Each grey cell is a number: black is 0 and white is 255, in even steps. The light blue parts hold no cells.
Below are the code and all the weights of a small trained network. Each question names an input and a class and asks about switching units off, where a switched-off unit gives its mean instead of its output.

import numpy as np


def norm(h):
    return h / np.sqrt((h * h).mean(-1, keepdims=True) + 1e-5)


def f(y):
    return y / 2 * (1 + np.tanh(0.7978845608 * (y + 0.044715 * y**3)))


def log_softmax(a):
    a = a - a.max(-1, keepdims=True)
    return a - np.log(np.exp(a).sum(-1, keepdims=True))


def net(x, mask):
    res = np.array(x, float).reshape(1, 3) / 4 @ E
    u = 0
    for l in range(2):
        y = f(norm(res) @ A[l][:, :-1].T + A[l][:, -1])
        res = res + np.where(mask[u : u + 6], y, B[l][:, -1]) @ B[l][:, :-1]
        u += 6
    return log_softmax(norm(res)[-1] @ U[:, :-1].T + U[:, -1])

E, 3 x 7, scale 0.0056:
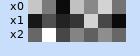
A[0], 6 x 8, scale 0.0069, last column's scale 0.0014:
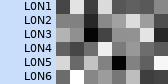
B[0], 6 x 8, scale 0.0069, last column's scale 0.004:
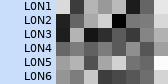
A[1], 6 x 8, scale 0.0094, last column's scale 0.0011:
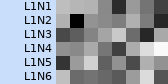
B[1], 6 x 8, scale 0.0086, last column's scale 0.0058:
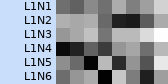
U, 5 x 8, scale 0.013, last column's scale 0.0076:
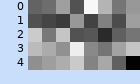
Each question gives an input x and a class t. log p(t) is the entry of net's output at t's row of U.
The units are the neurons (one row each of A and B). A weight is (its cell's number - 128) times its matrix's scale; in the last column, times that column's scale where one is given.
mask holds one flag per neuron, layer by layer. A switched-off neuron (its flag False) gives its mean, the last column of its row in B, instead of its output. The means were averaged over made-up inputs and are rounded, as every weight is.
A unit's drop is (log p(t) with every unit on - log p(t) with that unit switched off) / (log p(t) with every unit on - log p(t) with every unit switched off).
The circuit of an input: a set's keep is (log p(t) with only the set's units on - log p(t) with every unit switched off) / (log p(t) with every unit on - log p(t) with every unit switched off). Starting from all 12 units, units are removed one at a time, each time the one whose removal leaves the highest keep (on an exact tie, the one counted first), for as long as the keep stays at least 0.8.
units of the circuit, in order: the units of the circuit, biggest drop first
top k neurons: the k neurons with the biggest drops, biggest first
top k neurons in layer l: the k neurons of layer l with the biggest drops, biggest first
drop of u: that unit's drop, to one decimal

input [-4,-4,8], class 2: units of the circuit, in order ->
[L0N6]
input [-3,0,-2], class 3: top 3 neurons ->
[L0N6; L0N2; L1N4]
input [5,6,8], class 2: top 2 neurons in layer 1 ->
[L1N5; L1N4]
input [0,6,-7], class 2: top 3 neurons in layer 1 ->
[L1N2; L1N4; L1N1]
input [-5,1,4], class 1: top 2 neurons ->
[L1N5; L0N5]
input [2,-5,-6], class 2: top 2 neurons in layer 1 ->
[L1N2; L1N3]
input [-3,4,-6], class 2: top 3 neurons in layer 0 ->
[L0N5; L0N3; L0N2]
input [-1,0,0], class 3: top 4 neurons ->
[L0N6; L0N2; L1N4; L0N3]
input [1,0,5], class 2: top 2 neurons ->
[L0N1; L0N6]
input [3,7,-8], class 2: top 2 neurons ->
[L1N2; L0N5]
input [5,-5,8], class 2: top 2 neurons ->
[L0N6; L0N1]
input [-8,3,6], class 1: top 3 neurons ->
[L1N5; L0N5; L1N2]
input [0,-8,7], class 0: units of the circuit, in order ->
[L1N4; L1N1]
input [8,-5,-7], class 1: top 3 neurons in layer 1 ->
[L1N3; L1N4; L1N2]
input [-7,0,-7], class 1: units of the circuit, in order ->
[L1N5]
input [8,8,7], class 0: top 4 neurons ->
[L1N5; L1N3; L0N1; L1N2]
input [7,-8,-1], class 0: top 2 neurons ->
[L1N6; L1N5]
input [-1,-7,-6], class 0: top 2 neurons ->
[L0N1; L1N4]
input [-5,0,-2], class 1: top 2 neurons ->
[L1N5; L0N1]
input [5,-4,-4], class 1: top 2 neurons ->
[L1N3; L0N1]
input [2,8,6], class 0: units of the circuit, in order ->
[L1N3]
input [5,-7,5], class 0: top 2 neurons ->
[L1N5; L1N4]
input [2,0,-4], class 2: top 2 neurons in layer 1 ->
[L1N2; L1N5]
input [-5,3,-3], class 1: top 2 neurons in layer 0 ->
[L0N5; L0N1]
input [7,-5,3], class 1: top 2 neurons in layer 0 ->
[L0N2; L0N3]
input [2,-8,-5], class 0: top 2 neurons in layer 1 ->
[L1N4; L1N6]
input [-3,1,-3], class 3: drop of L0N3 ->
0.3
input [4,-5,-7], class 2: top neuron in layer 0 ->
[L0N5]
